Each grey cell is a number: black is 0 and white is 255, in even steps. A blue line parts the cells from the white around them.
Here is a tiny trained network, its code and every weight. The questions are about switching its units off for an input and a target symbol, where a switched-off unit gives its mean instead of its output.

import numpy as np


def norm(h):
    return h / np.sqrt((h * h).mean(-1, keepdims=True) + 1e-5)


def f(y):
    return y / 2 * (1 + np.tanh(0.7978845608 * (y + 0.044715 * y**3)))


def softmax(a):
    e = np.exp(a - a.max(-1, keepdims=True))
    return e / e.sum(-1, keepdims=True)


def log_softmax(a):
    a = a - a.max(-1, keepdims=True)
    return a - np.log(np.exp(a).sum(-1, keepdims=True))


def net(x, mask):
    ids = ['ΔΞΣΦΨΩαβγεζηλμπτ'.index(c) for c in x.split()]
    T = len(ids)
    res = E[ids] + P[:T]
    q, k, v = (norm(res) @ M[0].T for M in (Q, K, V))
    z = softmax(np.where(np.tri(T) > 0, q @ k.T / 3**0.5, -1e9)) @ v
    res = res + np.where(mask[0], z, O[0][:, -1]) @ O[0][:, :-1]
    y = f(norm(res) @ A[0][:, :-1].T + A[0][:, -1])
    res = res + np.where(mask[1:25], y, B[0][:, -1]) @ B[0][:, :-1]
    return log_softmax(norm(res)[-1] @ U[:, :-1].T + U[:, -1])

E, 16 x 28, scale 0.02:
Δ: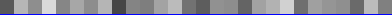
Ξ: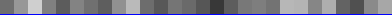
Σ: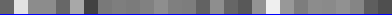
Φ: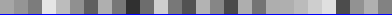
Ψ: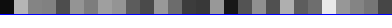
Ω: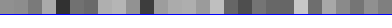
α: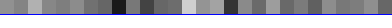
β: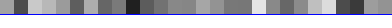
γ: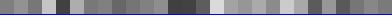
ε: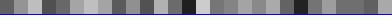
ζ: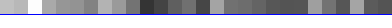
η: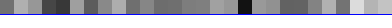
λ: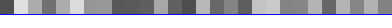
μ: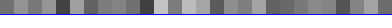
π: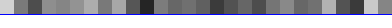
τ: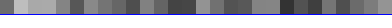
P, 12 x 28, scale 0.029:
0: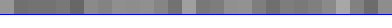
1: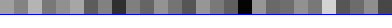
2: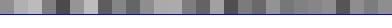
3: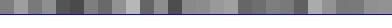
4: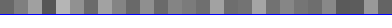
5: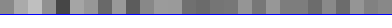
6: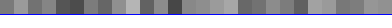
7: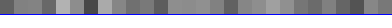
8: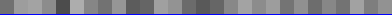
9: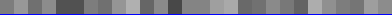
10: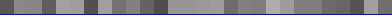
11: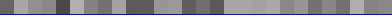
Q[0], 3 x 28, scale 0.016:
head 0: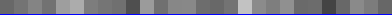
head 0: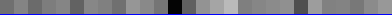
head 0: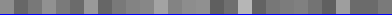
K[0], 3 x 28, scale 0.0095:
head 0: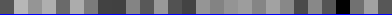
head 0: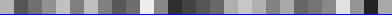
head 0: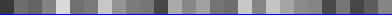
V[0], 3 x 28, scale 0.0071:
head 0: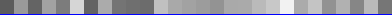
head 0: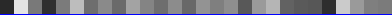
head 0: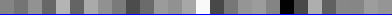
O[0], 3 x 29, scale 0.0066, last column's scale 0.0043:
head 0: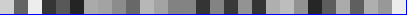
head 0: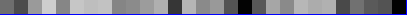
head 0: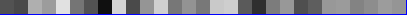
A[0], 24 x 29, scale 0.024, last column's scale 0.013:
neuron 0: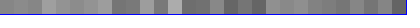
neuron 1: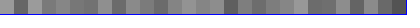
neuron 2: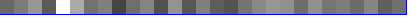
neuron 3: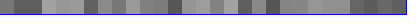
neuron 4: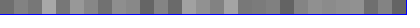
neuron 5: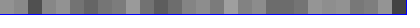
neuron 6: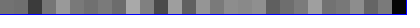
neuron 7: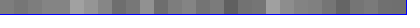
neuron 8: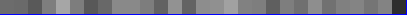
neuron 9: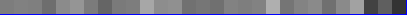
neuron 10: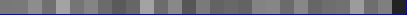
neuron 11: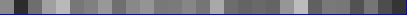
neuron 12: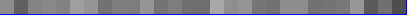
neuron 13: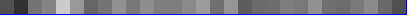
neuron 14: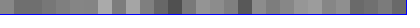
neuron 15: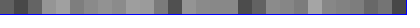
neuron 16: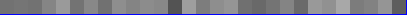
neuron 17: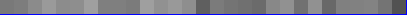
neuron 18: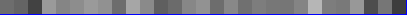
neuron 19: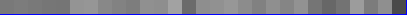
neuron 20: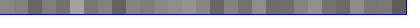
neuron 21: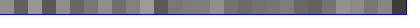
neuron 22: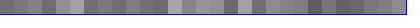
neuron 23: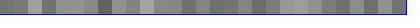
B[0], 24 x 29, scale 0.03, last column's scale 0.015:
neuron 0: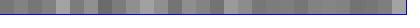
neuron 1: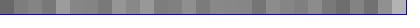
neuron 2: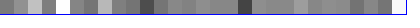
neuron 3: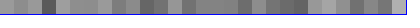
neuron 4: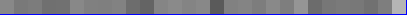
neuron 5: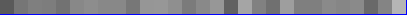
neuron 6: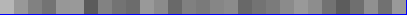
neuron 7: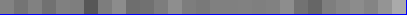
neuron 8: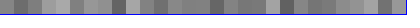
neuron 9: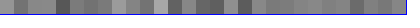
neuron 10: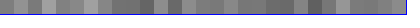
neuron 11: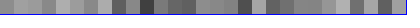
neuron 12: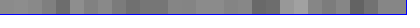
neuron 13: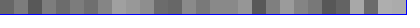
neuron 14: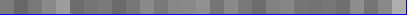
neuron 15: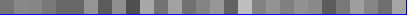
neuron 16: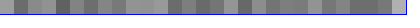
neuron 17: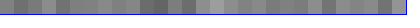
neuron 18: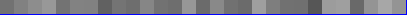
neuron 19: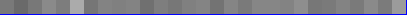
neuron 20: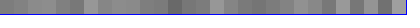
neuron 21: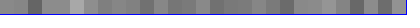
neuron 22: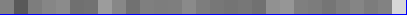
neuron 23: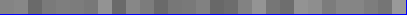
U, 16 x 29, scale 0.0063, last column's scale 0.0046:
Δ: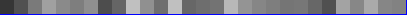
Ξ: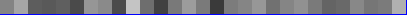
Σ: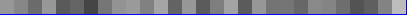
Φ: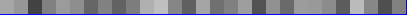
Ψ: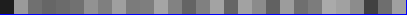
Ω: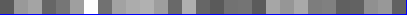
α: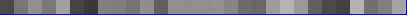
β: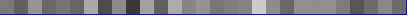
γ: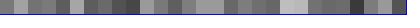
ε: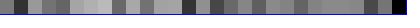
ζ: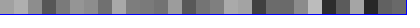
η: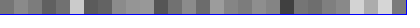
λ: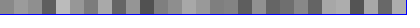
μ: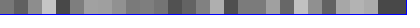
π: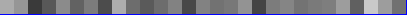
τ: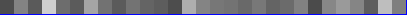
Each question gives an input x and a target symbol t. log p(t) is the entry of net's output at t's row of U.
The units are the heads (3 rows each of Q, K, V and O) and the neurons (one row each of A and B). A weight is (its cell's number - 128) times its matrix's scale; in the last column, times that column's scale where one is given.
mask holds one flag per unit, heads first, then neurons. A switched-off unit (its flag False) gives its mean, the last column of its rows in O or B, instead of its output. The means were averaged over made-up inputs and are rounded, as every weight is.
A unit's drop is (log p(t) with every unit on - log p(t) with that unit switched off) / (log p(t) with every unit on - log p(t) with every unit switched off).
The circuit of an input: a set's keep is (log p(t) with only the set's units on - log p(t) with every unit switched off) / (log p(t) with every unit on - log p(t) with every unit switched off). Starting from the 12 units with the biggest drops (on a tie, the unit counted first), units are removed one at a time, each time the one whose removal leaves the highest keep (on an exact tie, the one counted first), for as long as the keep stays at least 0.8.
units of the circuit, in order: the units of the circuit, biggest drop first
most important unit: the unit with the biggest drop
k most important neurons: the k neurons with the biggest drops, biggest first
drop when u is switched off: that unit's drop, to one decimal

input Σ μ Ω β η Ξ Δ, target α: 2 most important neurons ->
[neuron 14; neuron 7]
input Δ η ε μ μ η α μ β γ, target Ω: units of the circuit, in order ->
[head 0; neuron 1; neuron 2]
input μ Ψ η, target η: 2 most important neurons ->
[neuron 2; neuron 7]
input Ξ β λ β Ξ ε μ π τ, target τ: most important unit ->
neuron 10
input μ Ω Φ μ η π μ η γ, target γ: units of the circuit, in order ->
[neuron 12; neuron 2]
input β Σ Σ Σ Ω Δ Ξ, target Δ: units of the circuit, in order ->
[head 0; neuron 8; neuron 2]
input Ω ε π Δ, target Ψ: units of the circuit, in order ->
[head 0; neuron 5; neuron 2]
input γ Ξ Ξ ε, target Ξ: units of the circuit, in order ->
[head 0; neuron 2]
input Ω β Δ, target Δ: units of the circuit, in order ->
[neuron 2; neuron 0; neuron 17]
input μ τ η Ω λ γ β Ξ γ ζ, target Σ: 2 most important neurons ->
[neuron 16; neuron 2]
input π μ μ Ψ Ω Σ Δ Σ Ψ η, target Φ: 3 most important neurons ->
[neuron 6; neuron 8; neuron 5]
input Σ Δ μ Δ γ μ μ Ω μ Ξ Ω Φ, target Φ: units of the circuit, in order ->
[neuron 2; neuron 0]
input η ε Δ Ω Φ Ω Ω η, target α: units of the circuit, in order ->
[head 0; neuron 13]
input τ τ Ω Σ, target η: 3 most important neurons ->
[neuron 18; neuron 13; neuron 3]
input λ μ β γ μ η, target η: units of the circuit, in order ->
[neuron 2]
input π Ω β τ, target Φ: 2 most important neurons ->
[neuron 6; neuron 8]
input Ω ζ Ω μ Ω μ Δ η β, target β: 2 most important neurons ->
[neuron 2; neuron 13]
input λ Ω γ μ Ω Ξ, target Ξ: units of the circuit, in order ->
[neuron 23; neuron 2]
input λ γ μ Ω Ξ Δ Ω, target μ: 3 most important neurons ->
[neuron 15; neuron 11; neuron 2]
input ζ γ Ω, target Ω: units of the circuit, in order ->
[neuron 2; neuron 0]
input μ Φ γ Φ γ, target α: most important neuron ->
[neuron 11]
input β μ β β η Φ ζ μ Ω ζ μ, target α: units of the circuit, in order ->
[neuron 13; head 0]
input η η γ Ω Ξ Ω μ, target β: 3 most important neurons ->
[neuron 15; neuron 18; neuron 3]
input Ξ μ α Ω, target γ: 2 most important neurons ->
[neuron 6; neuron 5]
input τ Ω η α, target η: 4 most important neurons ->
[neuron 18; neuron 13; neuron 3; neuron 8]
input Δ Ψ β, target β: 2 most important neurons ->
[neuron 2; neuron 7]
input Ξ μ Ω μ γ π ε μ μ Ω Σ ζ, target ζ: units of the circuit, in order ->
[neuron 2]
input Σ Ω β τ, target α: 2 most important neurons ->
[neuron 14; neuron 7]
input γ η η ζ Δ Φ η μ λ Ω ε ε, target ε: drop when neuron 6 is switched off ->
0.1
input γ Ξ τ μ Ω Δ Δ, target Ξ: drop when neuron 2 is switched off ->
0.2
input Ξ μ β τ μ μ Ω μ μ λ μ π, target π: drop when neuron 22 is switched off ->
0.2
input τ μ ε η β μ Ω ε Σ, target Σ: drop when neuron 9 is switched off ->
0.6
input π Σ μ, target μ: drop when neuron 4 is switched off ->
0.1
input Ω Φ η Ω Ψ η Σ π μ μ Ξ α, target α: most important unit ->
neuron 22
